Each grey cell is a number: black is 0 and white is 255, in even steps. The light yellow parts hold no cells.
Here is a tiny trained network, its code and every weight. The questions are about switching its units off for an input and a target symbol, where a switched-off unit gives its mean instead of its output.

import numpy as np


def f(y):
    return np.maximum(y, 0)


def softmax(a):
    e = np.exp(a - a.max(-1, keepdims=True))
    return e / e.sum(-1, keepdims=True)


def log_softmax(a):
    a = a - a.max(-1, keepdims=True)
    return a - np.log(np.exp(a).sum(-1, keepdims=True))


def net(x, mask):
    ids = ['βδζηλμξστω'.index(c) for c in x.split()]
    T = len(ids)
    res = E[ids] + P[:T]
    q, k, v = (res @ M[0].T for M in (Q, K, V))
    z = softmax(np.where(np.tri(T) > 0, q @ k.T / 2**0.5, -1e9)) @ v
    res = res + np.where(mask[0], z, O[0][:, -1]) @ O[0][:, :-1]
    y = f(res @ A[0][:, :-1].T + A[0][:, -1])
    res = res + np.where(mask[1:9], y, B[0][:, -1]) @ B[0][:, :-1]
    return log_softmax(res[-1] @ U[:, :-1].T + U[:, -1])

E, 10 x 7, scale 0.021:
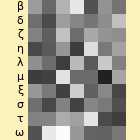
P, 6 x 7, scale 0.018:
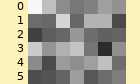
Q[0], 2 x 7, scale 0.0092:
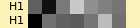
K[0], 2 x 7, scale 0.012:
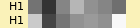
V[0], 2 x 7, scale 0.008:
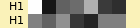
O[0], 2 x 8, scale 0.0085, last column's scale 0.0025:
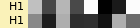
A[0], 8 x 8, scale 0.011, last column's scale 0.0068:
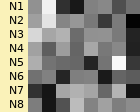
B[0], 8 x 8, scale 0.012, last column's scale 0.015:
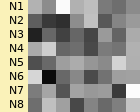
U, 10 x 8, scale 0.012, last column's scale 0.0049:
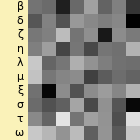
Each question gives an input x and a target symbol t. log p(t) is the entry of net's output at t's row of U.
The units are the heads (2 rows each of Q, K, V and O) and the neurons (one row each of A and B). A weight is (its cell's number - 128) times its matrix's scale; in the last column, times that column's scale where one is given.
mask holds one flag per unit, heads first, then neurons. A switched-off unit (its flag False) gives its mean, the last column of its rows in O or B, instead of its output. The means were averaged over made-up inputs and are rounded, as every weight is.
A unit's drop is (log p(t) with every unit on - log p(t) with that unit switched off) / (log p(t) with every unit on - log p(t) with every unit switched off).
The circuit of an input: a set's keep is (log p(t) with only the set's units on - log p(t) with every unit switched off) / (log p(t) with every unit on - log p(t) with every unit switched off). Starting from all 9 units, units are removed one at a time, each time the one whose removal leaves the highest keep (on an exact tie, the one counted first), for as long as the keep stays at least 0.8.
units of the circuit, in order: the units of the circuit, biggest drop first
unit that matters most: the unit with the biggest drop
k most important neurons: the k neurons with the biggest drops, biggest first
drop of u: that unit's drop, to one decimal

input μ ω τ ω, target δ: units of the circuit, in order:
[H1 N2]
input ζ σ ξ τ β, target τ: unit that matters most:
N8
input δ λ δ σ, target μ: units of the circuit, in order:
[N6 N4 H1 N5]
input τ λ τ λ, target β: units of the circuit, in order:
[H1 N2 N3]
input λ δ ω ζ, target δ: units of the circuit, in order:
[H1 N5]
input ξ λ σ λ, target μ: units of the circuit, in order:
[H1 N6]
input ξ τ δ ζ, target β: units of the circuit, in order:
[H1 N3 N2]
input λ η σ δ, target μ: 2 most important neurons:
[N4 N6]
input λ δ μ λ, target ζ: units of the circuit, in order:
[H1 N5 N7]
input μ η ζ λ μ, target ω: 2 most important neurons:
[N7 N4]
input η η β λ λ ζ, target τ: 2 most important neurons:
[N4 N3]
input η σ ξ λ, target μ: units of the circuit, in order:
[H1 N7]
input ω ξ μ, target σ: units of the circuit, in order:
[N7 N6]
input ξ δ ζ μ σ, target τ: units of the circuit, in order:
[N3 N8]
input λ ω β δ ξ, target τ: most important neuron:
[N7]
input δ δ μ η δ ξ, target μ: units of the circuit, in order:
[N6 N7 N8]
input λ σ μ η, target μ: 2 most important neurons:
[N4 N6]
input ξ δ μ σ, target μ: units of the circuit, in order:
[N6 H1]
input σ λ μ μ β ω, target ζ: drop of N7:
0.2
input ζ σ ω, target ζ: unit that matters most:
N7
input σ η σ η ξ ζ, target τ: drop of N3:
0.2
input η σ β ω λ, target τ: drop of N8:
0.4
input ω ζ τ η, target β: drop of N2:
0.2
